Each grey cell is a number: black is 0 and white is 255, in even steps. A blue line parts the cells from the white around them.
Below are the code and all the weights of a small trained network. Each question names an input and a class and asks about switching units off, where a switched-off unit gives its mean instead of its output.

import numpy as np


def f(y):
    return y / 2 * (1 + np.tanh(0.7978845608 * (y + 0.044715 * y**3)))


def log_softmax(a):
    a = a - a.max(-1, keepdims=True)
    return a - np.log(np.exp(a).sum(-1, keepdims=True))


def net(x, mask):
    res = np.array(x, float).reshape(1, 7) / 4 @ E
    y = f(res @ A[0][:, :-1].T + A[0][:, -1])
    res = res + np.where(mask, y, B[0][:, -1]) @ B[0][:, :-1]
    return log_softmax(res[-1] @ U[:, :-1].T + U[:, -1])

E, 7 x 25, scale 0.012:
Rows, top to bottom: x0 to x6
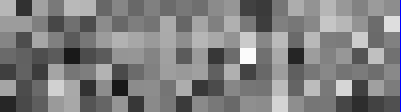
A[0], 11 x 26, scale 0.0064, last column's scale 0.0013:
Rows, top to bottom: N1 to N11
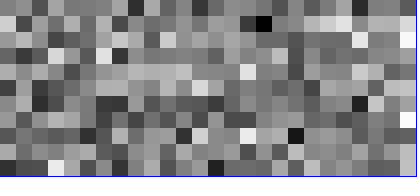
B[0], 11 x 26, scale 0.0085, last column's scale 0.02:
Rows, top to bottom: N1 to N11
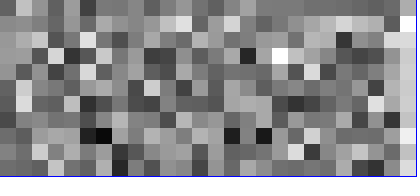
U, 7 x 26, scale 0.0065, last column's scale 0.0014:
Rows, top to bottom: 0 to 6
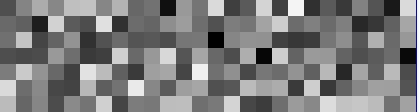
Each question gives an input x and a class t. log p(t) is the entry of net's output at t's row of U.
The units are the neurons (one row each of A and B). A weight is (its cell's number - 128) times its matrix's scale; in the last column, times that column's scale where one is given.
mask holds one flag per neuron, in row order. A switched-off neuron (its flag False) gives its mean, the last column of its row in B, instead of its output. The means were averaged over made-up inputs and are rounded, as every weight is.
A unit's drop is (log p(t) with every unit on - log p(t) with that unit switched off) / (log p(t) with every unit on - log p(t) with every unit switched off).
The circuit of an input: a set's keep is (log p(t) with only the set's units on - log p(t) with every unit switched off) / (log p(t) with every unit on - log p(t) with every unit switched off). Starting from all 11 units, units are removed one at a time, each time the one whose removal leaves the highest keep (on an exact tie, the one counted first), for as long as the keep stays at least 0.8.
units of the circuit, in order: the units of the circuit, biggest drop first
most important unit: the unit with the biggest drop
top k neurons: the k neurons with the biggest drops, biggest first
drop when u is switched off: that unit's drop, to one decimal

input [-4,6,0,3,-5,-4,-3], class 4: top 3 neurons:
N6; N3; N8
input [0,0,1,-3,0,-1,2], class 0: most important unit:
N2
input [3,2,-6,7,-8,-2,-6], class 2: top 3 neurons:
N7; N9; N4
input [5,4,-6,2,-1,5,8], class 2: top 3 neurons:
N7; N1; N8
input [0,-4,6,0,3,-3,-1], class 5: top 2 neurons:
N5; N10
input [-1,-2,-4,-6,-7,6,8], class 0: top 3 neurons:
N8; N2; N9
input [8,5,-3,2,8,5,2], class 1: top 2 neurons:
N11; N4
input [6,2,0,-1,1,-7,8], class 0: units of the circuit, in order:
N9; N8
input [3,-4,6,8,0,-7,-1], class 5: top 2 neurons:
N5; N3
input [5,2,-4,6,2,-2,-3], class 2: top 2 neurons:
N7; N10
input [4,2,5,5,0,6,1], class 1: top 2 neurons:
N4; N11
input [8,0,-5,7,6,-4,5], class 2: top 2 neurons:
N7; N1
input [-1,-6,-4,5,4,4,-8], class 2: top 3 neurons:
N7; N10; N1
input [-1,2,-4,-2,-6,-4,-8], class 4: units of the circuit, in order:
N3
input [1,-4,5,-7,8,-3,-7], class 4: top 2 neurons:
N3; N6
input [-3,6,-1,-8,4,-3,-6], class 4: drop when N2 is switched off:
-0.1
